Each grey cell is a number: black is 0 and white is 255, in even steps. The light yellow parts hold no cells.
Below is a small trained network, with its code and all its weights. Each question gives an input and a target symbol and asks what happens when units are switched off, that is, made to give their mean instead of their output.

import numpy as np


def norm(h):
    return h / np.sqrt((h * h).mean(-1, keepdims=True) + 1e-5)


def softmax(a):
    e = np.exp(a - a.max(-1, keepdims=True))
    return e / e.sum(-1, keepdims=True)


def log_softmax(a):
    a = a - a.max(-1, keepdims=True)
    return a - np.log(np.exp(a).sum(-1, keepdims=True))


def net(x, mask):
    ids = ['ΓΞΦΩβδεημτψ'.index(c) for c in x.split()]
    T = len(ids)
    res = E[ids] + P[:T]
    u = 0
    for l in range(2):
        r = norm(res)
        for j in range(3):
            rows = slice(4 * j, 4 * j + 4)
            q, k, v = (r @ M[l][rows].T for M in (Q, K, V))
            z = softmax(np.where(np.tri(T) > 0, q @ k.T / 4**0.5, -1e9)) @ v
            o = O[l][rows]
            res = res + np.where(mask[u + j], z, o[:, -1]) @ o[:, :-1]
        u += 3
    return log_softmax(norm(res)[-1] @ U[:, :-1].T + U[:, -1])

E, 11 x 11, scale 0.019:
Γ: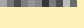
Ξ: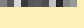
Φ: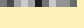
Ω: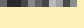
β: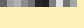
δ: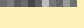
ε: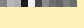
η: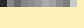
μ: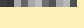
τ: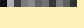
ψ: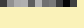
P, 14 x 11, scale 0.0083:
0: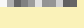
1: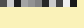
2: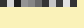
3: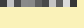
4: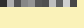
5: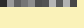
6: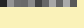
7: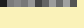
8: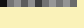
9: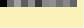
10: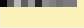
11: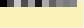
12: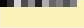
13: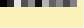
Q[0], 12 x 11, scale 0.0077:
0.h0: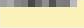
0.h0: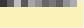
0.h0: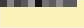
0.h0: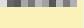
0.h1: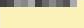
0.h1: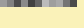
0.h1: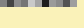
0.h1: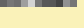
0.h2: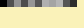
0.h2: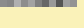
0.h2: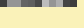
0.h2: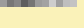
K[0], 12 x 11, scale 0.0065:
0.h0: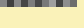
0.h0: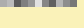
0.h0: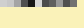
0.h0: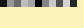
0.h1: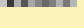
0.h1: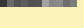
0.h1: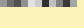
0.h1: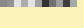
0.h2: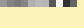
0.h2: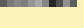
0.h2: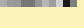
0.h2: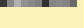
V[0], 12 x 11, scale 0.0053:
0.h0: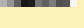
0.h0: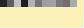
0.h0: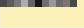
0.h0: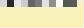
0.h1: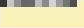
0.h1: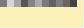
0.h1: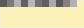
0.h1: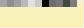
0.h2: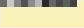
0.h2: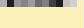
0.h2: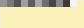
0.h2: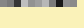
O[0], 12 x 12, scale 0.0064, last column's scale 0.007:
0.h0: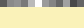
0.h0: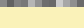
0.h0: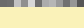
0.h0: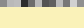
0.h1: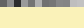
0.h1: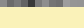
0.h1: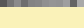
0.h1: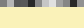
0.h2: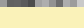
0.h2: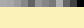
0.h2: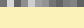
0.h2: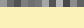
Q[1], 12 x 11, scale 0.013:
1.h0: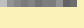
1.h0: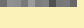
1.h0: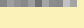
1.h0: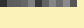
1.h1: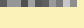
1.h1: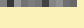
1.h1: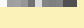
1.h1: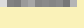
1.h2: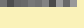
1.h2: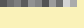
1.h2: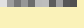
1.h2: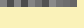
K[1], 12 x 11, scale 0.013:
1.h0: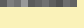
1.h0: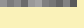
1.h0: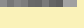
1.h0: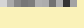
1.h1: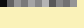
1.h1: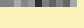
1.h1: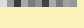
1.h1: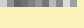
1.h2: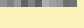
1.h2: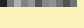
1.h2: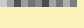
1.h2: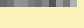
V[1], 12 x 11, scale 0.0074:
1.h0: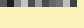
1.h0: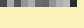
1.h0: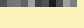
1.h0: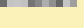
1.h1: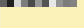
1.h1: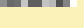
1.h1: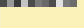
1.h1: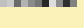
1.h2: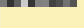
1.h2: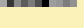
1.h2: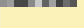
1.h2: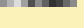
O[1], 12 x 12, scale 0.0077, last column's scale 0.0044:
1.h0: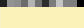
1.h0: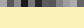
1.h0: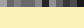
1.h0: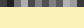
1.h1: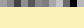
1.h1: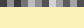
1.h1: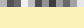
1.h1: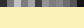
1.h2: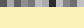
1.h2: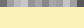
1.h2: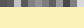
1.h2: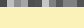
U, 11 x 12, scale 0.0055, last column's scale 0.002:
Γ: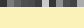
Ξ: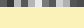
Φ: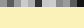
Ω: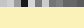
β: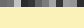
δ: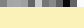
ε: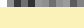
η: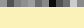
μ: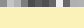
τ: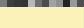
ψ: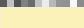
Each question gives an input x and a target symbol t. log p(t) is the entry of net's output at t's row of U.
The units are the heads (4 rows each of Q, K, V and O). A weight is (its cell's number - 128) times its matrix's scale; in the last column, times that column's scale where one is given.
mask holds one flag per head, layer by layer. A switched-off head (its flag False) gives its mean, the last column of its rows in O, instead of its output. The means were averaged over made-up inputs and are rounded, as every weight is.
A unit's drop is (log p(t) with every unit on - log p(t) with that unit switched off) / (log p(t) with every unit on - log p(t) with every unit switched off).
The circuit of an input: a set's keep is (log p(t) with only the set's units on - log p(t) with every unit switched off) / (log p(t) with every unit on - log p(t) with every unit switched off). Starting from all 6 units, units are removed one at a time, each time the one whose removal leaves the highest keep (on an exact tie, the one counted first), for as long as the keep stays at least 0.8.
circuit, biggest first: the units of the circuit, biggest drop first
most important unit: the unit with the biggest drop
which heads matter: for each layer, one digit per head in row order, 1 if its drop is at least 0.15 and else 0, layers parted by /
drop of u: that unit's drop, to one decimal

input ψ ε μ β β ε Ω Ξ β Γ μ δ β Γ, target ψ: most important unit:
0.h1
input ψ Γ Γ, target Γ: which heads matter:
000 / 011
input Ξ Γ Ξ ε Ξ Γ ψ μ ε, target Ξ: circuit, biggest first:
0.h0; 1.h0
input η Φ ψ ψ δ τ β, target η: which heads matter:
000 / 010
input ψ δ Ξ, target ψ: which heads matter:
011 / 100
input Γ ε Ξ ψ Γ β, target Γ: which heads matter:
100 / 001
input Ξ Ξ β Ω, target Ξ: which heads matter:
100 / 000
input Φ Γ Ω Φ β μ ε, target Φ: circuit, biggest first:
0.h0; 1.h2
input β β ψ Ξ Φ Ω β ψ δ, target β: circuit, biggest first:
0.h2; 1.h0
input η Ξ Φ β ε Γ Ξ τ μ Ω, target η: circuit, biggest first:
1.h1; 0.h0
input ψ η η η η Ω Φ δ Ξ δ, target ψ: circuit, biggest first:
1.h1; 1.h0
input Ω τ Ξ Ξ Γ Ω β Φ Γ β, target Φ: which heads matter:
000 / 011
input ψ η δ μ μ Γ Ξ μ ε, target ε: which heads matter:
000 / 010
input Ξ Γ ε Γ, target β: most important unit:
1.h1
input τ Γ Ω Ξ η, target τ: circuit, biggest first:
1.h0; 1.h2
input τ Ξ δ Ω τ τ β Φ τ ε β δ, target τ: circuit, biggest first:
1.h0; 0.h0; 1.h1; 0.h1
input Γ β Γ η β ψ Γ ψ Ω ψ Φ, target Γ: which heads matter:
000 / 001
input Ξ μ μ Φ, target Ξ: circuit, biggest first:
0.h0; 1.h2
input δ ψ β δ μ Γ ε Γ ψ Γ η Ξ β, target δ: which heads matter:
110 / 100
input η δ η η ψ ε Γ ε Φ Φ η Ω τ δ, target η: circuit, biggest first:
0.h1
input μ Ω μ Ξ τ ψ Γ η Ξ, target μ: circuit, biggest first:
0.h0; 1.h0
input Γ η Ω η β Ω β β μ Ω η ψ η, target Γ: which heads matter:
100 / 001
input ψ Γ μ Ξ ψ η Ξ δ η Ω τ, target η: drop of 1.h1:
0.8
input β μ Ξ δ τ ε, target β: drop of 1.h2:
0.1
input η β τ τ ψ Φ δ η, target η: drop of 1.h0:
0.1
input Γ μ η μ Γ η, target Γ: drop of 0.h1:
0.1
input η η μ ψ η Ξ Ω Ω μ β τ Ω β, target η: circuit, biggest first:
1.h1
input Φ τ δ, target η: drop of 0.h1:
0.3
